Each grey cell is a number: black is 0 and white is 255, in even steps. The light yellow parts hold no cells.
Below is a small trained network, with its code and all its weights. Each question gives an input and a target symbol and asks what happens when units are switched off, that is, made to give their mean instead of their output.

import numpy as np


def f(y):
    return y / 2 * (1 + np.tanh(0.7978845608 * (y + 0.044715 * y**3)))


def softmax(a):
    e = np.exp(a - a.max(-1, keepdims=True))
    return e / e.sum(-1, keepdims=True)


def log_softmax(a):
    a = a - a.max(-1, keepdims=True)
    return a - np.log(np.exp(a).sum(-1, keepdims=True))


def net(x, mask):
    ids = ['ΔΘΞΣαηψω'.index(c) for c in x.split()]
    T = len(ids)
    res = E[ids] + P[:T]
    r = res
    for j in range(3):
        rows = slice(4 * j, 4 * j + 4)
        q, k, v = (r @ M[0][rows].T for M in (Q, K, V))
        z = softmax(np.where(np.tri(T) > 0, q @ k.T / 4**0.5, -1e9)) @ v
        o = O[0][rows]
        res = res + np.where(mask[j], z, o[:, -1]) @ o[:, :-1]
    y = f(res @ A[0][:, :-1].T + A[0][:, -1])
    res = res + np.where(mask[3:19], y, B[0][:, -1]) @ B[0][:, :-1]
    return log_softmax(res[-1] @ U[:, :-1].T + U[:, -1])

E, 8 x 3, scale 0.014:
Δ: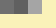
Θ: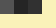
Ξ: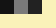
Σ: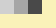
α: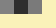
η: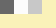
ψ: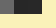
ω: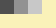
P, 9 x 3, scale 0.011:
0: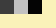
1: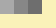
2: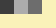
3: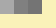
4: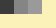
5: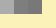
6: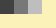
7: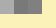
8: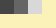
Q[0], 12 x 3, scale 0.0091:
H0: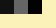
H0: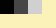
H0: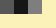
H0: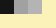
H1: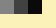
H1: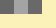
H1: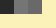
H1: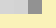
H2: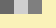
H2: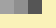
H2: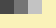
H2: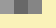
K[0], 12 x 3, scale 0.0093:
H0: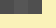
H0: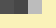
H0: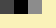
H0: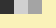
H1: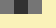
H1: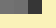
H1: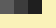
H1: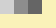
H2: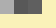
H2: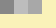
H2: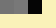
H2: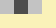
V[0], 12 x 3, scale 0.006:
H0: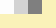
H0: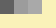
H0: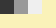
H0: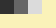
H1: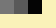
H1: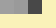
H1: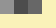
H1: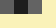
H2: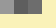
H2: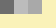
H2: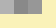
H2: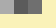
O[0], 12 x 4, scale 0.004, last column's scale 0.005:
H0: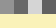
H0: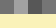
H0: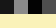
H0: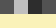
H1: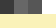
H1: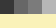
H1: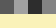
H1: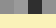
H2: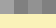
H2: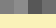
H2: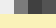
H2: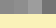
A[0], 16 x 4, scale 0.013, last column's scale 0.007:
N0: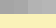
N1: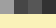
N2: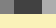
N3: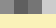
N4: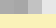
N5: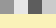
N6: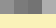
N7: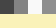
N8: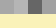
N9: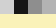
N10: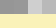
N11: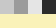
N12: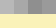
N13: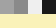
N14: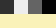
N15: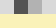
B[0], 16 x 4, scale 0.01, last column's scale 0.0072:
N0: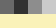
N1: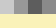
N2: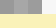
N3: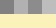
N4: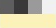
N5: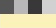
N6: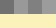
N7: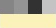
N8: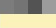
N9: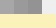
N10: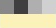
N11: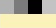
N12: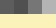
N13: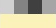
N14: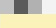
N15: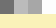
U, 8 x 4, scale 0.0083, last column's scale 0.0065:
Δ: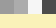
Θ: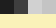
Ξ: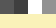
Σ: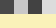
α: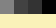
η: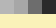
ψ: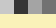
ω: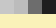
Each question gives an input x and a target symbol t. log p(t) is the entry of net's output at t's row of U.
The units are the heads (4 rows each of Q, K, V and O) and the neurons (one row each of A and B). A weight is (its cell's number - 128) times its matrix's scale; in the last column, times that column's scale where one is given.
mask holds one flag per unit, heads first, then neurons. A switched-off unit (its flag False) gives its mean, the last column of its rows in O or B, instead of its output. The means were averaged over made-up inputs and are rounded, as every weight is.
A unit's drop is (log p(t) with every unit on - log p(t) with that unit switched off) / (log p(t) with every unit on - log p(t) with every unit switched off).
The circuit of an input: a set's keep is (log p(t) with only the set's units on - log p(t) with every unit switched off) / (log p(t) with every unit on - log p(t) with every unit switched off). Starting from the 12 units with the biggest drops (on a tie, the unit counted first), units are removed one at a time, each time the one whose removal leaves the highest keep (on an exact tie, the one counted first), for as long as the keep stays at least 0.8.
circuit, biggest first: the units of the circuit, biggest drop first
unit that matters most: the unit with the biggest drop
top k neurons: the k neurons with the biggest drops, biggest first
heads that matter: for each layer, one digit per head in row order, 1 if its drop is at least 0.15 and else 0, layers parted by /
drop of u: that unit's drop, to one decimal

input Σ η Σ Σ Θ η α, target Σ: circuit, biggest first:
(H0, N14)
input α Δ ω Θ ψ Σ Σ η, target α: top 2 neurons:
(N11, N7)
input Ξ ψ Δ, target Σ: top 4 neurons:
(N4, N10, N0, N7)
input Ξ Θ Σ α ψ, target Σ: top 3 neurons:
(N14, N4, N10)
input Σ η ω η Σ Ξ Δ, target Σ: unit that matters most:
H0
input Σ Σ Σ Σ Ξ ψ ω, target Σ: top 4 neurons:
(N7, N4, N10, N0)
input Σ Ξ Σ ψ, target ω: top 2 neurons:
(N1, N4)
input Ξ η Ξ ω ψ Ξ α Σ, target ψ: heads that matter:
110
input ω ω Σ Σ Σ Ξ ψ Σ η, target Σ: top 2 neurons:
(N7, N5)
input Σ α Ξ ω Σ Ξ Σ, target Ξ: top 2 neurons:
(N4, N10)
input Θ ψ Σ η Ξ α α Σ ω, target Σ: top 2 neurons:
(N7, N4)
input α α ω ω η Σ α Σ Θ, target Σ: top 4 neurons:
(N14, N4, N10, N0)
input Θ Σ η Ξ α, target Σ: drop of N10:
0.3
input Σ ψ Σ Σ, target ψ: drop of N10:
0.2
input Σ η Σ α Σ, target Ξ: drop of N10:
0.1
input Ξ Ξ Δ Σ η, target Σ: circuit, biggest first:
(H0)
